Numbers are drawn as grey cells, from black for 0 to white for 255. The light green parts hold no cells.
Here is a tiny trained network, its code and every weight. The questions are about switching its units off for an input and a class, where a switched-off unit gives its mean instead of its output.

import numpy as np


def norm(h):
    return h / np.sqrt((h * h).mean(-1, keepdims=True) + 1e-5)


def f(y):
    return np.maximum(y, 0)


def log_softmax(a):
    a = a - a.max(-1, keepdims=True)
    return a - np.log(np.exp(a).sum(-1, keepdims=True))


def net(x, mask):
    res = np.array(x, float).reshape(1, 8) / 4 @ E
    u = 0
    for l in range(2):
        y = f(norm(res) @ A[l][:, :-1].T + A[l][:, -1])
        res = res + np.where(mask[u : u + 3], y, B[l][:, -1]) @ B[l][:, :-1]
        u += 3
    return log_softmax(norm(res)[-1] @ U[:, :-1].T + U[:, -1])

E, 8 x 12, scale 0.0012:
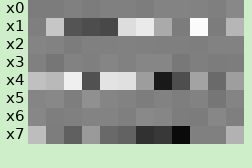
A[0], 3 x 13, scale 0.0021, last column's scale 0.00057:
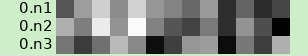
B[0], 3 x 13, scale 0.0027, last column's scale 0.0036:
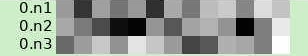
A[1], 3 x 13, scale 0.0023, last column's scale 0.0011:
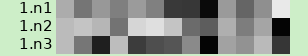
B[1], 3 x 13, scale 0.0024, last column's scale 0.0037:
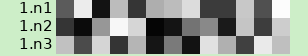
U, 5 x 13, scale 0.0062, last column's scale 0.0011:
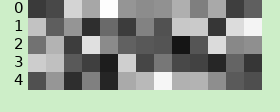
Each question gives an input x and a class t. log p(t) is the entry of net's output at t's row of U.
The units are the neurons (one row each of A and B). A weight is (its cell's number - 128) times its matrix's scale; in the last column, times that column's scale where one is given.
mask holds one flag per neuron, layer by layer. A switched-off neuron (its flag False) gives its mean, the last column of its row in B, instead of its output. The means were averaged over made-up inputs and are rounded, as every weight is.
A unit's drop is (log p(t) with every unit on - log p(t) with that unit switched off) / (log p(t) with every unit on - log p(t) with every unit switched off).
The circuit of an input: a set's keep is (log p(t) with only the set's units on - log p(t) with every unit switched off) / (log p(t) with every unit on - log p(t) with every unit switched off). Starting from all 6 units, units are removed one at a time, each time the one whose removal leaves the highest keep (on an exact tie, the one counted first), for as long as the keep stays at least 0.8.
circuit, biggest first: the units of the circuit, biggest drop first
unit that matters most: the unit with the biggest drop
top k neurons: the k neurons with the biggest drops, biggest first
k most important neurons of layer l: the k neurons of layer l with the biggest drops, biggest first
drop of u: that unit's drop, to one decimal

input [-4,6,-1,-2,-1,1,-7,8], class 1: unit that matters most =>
1.n3
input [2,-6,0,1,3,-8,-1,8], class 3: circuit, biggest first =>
[0.n2; 1.n2]
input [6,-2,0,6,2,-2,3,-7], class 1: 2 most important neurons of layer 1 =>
[1.n1; 1.n2]
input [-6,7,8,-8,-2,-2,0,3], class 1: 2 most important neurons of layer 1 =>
[1.n3; 1.n1]
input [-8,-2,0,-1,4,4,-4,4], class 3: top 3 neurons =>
[0.n2; 1.n1; 0.n3]
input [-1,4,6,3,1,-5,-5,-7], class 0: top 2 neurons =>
[0.n2; 1.n1]
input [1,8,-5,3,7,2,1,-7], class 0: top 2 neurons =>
[1.n2; 0.n2]
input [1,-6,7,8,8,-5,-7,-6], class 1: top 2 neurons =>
[0.n2; 0.n1]
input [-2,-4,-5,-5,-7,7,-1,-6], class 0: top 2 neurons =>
[0.n3; 1.n1]
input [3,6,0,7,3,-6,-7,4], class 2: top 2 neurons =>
[0.n2; 1.n2]
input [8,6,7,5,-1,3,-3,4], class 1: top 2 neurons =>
[0.n3; 1.n3]
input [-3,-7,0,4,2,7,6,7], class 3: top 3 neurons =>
[0.n2; 1.n2; 1.n1]
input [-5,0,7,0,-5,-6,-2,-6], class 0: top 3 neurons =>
[0.n2; 1.n1; 0.n3]
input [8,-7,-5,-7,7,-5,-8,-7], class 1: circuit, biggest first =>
[0.n2]
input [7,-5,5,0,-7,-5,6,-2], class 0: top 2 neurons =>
[0.n3; 1.n1]
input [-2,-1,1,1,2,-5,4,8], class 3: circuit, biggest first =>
[0.n3; 1.n2]
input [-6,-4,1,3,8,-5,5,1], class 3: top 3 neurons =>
[0.n2; 1.n3; 1.n1]
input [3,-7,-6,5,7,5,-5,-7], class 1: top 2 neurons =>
[0.n2; 0.n1]
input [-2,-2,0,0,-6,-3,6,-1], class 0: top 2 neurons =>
[1.n1; 0.n3]
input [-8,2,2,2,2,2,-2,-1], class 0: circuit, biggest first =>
[0.n2]
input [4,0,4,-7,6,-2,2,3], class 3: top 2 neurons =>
[0.n2; 0.n3]
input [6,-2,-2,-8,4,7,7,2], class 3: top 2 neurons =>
[0.n2; 1.n3]
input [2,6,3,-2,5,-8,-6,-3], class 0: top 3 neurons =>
[1.n2; 0.n2; 1.n1]
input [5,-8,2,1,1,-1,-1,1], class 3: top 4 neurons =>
[0.n2; 1.n2; 1.n1; 1.n3]
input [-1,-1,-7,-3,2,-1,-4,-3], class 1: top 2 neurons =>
[0.n1; 1.n1]
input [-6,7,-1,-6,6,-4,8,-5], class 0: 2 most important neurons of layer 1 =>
[1.n2; 1.n1]
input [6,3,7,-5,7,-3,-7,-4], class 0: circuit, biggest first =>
[1.n2]
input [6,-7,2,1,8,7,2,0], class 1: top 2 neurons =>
[0.n2; 0.n1]
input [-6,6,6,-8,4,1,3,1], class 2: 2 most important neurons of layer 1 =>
[1.n2; 1.n3]
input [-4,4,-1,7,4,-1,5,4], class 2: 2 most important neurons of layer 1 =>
[1.n2; 1.n1]
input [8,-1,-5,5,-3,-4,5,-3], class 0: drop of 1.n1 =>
0.2
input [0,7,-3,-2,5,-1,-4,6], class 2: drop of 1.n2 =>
0.3
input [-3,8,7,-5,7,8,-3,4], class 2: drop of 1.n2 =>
0.4
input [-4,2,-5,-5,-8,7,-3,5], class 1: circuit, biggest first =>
[1.n3]
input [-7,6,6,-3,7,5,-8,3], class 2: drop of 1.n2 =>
0.3
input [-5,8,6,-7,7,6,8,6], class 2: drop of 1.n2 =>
0.4
